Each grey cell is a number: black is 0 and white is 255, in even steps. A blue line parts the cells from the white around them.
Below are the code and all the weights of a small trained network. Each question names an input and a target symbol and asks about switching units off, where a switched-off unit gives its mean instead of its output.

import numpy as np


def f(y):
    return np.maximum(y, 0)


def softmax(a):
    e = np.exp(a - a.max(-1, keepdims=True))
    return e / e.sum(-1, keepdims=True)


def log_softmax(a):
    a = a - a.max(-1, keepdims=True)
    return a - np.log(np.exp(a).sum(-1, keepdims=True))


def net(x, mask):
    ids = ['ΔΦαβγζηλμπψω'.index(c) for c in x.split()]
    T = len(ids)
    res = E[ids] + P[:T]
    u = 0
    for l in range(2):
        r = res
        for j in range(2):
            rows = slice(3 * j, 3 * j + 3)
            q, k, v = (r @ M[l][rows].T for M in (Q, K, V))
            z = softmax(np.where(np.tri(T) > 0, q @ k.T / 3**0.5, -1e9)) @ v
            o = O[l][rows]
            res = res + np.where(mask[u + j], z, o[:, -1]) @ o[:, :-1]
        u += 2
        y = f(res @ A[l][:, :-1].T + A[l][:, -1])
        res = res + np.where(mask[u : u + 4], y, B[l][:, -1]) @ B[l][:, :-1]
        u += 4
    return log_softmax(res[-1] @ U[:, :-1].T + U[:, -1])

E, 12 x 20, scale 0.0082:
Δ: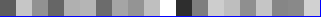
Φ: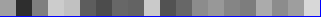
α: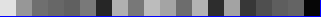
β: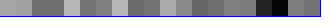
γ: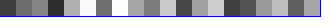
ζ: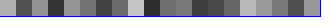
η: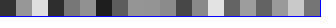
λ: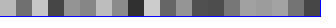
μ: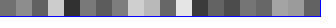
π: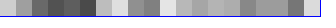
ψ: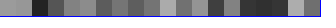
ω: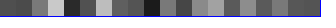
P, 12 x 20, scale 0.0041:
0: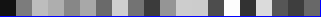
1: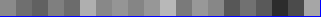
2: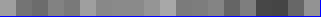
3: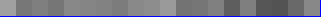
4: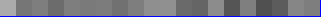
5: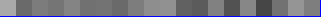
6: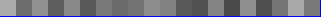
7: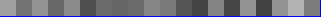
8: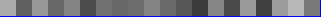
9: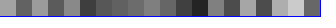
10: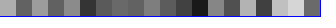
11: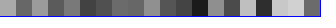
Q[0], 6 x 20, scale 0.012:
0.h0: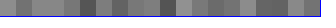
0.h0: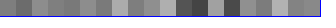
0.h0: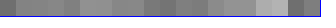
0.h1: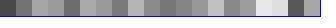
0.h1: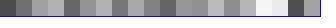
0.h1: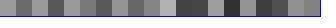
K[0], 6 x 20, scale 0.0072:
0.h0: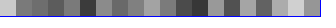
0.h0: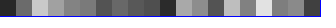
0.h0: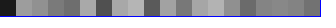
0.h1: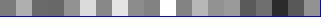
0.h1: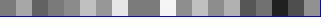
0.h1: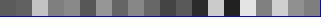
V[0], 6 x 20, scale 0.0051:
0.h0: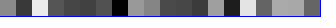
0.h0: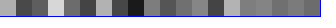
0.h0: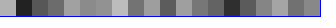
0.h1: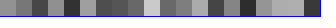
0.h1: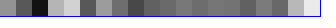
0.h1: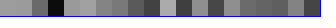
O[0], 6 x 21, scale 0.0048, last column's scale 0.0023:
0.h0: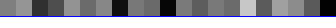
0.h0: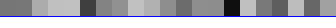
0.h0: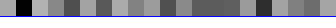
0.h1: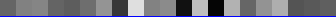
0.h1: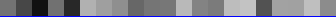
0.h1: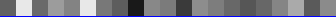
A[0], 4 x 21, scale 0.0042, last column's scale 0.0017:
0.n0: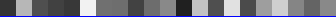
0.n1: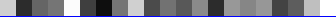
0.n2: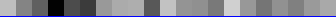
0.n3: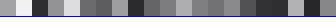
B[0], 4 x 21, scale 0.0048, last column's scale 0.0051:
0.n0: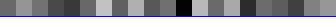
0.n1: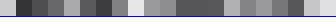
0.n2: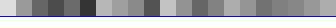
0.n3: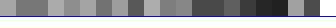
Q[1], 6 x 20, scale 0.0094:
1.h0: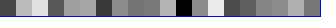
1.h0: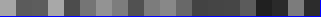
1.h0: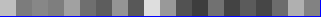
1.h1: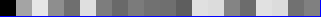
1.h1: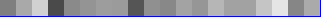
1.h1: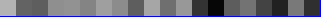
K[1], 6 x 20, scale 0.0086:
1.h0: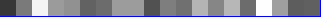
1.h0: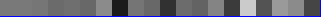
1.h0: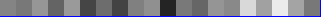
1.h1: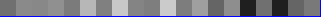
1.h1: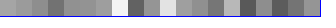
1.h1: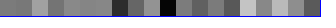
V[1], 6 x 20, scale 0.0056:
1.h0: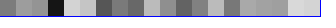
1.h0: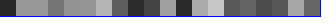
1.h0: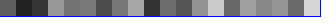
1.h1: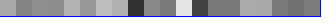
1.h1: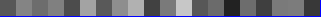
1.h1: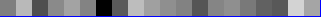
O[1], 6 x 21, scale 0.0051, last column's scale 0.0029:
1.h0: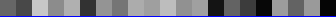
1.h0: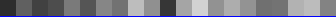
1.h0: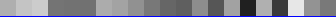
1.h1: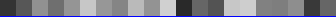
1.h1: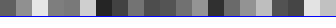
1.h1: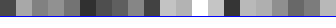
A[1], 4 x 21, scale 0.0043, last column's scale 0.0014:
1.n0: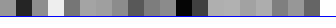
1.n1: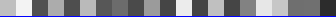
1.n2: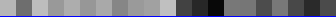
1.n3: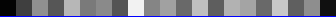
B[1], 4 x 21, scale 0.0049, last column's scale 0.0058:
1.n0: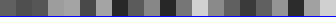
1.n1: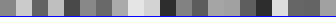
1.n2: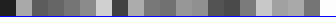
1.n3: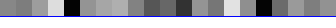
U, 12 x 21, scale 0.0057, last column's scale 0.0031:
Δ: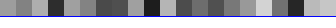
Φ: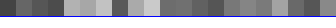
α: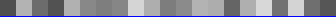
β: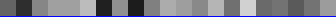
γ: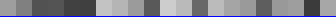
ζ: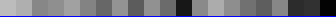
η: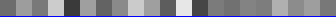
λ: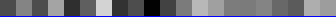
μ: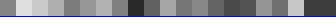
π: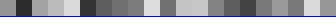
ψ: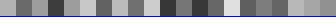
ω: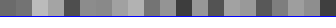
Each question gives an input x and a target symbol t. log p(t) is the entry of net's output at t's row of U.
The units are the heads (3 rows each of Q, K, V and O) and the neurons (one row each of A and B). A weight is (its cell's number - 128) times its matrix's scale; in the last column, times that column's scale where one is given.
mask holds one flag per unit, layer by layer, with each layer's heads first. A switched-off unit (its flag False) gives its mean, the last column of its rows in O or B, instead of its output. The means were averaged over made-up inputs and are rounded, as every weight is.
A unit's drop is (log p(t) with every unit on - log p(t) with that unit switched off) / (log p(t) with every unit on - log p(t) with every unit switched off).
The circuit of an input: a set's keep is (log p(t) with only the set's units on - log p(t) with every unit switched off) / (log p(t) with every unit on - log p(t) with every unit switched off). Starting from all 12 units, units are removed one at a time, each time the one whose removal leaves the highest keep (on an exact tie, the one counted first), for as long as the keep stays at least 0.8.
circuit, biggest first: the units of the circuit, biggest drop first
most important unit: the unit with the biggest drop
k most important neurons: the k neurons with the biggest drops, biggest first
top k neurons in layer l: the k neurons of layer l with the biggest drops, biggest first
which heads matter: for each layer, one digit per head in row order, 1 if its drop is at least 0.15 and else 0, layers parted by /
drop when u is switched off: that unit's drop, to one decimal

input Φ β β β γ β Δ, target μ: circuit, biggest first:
1.h0; 0.h1; 0.n1
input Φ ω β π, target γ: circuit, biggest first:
0.n2; 1.h1
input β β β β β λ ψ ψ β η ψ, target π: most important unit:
1.h0
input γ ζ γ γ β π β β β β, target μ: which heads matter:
01 / 10
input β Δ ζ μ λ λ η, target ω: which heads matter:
01 / 11
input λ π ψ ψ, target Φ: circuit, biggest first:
1.h1; 1.n2; 1.h0
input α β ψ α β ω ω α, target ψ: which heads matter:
00 / 11
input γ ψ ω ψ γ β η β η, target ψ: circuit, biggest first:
0.h0; 1.h1; 0.n0; 0.n3
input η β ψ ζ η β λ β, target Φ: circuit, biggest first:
1.h1; 0.h0; 1.n2; 1.h0
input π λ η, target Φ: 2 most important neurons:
0.n3; 1.n2
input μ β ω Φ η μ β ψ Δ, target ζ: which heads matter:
01 / 10
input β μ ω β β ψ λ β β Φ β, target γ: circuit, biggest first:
1.h1; 0.h1
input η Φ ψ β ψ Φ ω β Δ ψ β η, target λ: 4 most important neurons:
1.n3; 0.n1; 0.n0; 0.n3
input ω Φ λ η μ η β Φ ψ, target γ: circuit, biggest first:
1.h1; 0.h1; 0.n2
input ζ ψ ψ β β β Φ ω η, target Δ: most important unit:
0.n3
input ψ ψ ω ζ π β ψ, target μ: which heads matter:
10 / 10
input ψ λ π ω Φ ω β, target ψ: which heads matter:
10 / 11
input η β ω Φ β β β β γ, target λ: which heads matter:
10 / 10
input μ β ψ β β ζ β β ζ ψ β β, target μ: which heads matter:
00 / 10
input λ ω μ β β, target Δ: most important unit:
0.h1
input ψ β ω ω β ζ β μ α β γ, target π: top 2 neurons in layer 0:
0.n0; 0.n3
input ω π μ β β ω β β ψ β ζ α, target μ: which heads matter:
00 / 10
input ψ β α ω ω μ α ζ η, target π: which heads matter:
01 / 11
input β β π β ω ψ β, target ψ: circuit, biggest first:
1.h0; 1.h1; 0.n3
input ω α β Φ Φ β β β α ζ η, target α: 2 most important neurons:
0.n3; 0.n1
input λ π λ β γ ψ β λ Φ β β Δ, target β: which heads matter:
01 / 10
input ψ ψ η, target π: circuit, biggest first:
0.h1; 1.h1; 1.h0
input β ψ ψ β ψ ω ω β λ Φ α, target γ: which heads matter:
01 / 01
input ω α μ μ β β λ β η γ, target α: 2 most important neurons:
0.n3; 0.n1
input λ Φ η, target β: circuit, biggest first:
1.h0
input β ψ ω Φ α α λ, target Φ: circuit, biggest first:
1.h1; 1.n2; 1.h0
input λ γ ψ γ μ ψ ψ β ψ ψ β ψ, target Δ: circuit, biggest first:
0.h1; 1.h1; 0.n1
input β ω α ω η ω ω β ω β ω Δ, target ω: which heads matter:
01 / 11
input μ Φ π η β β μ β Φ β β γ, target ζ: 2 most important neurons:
1.n1; 1.n0
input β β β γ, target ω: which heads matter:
00 / 11
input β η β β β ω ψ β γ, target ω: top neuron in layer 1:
1.n3
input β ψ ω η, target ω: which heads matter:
11 / 11
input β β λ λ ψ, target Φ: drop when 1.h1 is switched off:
0.5
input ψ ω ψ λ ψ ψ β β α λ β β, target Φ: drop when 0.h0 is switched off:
0.0
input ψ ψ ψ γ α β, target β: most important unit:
0.h0
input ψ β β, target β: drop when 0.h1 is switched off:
0.4
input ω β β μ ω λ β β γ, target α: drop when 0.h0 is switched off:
0.2
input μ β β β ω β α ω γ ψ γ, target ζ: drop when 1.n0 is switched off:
0.1
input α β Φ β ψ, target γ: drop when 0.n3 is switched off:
0.0
